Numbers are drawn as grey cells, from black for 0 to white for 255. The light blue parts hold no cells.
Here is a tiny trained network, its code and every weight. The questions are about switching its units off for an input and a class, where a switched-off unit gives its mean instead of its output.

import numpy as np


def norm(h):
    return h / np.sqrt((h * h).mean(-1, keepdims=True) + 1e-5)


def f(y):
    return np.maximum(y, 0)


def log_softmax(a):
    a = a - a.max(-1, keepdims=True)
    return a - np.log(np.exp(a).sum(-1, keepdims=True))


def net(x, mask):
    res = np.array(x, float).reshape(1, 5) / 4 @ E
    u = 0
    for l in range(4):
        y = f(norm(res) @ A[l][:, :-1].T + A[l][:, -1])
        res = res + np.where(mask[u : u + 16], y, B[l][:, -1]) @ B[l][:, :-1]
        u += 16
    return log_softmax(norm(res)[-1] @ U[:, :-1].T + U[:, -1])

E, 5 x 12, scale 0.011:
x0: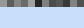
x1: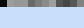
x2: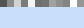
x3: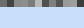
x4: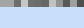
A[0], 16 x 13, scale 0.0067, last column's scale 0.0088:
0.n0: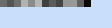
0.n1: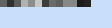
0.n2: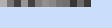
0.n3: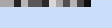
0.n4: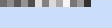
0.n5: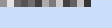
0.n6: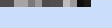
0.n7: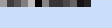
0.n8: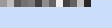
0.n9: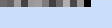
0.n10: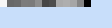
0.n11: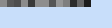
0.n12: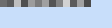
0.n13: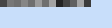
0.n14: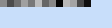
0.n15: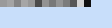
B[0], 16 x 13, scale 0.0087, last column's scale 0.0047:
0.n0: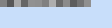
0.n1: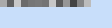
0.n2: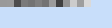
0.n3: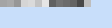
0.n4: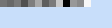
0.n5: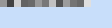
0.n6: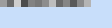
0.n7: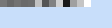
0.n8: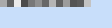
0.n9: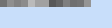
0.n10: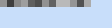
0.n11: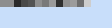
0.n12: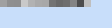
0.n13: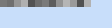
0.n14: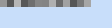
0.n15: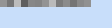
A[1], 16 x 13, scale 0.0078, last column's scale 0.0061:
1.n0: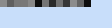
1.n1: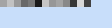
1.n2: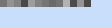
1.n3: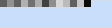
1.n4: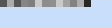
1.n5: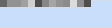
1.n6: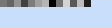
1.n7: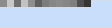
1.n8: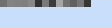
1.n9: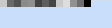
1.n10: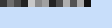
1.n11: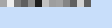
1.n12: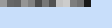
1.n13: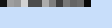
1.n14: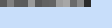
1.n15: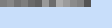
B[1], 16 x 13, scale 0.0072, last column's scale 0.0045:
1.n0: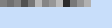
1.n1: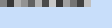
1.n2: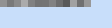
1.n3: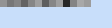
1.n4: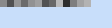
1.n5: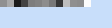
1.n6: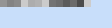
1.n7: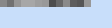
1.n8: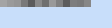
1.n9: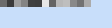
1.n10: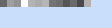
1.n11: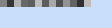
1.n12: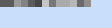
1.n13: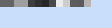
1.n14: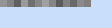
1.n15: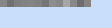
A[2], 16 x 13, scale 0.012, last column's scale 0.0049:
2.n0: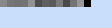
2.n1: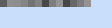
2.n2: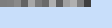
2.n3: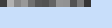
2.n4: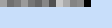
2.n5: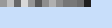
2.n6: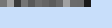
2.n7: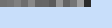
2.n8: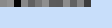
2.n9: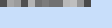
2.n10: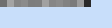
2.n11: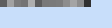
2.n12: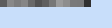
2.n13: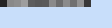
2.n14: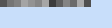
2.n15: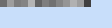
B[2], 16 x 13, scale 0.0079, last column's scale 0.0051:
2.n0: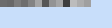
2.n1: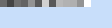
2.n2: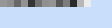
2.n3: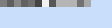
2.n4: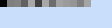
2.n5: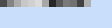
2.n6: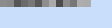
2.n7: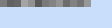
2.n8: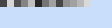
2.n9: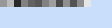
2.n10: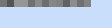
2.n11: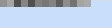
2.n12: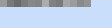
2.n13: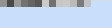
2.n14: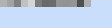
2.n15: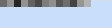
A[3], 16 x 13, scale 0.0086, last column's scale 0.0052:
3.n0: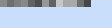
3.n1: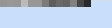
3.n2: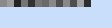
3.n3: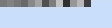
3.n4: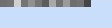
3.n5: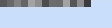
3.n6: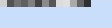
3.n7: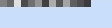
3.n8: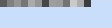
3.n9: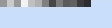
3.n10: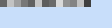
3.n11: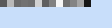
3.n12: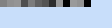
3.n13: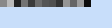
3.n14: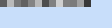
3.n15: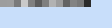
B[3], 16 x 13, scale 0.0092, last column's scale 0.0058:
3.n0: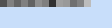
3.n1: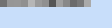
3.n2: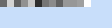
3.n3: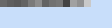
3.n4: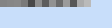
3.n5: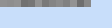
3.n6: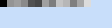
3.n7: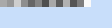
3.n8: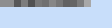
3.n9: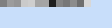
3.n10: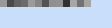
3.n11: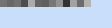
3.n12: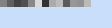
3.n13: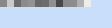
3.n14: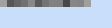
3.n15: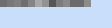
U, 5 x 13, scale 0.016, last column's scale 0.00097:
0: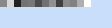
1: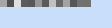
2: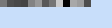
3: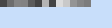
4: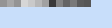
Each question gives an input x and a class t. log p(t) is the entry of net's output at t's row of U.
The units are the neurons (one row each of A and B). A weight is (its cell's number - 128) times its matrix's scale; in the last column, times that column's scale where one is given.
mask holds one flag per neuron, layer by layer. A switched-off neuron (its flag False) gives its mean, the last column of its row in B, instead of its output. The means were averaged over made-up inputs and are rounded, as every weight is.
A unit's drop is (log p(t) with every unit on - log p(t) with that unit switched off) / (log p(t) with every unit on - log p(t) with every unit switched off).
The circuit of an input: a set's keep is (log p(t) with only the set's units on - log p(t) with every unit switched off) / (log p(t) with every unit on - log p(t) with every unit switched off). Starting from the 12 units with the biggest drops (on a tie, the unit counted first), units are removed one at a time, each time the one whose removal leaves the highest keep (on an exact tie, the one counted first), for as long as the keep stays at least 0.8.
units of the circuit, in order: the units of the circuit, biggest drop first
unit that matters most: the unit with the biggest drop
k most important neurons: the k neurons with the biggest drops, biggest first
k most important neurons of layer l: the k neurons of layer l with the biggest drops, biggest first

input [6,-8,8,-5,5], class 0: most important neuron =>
(1.n5)
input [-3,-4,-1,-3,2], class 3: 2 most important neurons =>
(0.n10, 0.n7)
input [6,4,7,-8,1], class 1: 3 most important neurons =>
(1.n11, 1.n1, 0.n2)
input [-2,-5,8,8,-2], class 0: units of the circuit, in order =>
(2.n9, 1.n5)
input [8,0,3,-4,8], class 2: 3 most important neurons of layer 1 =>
(1.n0, 1.n6, 1.n10)
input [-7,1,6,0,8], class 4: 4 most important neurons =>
(0.n3, 0.n7, 2.n5, 3.n9)
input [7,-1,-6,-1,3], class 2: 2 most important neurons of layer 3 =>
(3.n12, 3.n3)
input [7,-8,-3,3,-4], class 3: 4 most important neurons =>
(0.n10, 1.n9, 0.n4, 3.n6)
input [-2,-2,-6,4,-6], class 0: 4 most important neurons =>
(0.n11, 2.n8, 0.n2, 0.n3)
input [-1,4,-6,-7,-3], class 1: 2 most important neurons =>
(1.n1, 0.n8)
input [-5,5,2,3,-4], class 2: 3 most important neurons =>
(0.n4, 1.n4, 1.n3)
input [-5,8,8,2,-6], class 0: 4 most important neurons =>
(2.n9, 1.n5, 2.n15, 2.n11)
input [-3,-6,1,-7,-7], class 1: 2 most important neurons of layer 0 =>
(0.n8, 0.n5)
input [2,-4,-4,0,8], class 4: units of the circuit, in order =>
(0.n3)
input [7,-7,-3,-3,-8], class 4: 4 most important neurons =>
(1.n6, 1.n10, 0.n4, 0.n9)
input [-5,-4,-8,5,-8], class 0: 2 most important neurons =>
(0.n11, 2.n8)
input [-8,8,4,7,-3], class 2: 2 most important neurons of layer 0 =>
(0.n4, 0.n5)
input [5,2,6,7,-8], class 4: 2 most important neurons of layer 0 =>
(0.n5, 0.n8)
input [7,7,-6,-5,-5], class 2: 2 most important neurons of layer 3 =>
(3.n12, 3.n6)
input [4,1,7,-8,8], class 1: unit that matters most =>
1.n11
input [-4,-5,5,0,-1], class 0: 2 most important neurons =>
(1.n5, 2.n9)
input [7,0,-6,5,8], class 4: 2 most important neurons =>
(0.n3, 0.n4)
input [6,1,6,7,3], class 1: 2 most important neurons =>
(0.n6, 0.n1)
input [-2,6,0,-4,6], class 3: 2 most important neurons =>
(1.n13, 2.n3)
